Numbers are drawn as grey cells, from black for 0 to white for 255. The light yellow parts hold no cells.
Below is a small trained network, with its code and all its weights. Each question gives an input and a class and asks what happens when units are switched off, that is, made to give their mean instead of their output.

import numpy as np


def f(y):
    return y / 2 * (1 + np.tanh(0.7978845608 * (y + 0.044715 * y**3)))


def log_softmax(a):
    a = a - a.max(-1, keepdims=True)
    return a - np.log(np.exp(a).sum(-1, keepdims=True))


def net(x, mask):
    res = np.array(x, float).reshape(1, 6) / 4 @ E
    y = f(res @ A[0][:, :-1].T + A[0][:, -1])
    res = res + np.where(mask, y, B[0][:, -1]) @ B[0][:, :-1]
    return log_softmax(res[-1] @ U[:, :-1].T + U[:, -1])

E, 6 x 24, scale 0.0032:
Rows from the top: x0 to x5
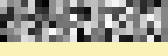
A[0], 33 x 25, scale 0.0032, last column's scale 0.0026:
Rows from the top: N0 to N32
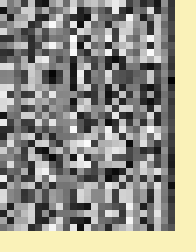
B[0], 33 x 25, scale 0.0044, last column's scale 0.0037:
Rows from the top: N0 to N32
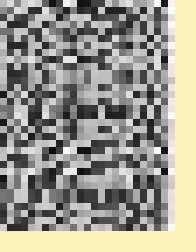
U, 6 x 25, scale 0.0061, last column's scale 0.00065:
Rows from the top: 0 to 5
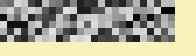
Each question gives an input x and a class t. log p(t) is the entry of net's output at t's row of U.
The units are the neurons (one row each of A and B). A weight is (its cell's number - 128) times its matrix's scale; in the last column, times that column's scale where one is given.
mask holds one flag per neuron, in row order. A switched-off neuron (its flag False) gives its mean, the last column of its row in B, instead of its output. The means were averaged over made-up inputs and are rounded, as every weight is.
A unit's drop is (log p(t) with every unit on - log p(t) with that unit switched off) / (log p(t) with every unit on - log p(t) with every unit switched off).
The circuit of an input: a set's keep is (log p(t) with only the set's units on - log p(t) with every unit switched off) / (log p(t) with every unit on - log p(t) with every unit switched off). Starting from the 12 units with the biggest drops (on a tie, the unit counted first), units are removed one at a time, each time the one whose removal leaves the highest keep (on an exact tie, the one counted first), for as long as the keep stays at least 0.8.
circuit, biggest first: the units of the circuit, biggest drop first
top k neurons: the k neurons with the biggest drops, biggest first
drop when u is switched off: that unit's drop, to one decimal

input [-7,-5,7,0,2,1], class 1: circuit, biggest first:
N24
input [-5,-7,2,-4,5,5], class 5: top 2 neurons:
N20; N23
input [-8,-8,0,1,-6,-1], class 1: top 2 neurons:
N24; N8
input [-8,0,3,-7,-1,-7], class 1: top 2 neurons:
N24; N8
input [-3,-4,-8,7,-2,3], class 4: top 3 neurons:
N9; N14; N12
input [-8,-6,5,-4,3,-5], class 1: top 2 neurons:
N24; N8
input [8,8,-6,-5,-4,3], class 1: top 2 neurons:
N21; N0
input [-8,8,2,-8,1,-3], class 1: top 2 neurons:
N24; N8
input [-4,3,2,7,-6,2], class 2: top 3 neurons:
N19; N30; N26
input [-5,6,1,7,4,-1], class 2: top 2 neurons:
N19; N30
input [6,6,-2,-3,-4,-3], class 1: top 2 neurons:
N21; N0
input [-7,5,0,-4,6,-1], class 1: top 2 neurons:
N24; N8
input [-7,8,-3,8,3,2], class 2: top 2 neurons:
N19; N30
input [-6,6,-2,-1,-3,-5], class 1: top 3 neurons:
N24; N8; N20
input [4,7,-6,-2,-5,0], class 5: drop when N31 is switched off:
0.4
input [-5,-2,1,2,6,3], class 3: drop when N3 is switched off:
0.3
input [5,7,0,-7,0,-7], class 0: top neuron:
N15
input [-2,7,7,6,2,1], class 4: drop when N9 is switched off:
-0.1
